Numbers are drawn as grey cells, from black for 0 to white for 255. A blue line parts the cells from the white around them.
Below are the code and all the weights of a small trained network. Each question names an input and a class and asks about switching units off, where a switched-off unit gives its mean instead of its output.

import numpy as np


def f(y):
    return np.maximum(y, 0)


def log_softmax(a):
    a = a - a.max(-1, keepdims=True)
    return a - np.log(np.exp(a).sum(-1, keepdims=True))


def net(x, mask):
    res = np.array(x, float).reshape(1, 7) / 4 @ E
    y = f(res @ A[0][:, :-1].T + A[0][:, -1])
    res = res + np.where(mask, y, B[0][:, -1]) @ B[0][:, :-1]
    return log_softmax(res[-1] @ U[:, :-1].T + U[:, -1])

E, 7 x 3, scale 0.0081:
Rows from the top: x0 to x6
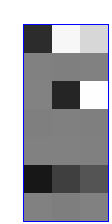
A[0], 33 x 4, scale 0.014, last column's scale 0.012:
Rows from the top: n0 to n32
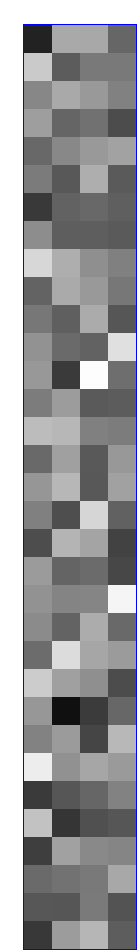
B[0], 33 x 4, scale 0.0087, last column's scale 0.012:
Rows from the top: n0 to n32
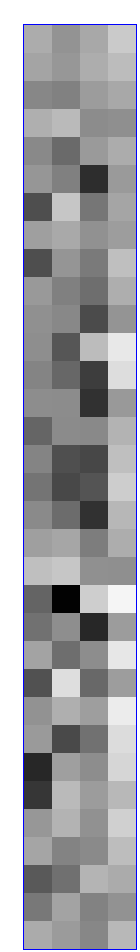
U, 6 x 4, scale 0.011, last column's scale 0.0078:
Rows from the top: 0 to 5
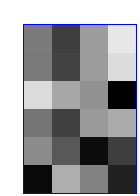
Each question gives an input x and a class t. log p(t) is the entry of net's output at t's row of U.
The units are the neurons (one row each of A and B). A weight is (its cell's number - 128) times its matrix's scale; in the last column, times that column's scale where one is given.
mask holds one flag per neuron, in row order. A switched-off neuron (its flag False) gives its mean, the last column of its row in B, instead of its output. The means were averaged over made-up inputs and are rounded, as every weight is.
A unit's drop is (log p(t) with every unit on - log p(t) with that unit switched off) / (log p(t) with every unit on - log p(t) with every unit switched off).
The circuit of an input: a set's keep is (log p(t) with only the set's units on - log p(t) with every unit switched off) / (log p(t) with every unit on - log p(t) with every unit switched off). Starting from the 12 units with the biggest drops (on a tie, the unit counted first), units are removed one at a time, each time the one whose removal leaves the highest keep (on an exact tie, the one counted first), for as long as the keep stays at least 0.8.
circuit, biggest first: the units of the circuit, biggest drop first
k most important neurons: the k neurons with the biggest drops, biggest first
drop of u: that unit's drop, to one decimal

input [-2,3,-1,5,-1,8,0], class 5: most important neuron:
(n27)
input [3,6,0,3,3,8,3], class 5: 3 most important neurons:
(n27, n6, n20)
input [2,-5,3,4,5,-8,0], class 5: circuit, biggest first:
(n26, n23)
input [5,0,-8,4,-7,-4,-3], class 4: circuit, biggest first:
(n16, n15)
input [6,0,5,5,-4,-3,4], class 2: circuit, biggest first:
(n32, n0)
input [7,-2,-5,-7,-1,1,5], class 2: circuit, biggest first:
(n0, n26)
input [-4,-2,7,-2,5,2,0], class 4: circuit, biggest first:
(n12, n17)
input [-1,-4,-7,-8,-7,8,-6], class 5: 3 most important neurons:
(n27, n6, n12)
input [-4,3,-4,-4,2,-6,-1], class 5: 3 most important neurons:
(n26, n23, n8)
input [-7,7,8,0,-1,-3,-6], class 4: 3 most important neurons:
(n12, n17, n21)
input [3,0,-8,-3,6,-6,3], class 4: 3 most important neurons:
(n16, n13, n15)
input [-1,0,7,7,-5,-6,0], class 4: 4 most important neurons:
(n12, n17, n21, n5)
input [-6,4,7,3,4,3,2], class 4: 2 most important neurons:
(n12, n17)
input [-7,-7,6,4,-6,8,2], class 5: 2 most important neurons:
(n27, n6)
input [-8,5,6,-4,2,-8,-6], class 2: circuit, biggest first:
(n28)
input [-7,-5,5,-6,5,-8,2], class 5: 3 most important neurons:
(n26, n23, n8)
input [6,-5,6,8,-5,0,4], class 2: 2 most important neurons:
(n32, n0)
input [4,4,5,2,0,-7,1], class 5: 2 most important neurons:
(n26, n23)
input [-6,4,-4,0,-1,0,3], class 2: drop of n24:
0.6
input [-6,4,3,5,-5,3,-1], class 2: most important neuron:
(n24)
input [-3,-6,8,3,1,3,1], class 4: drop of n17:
0.2
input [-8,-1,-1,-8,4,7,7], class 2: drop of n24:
0.3
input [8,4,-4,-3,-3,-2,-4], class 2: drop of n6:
0.0
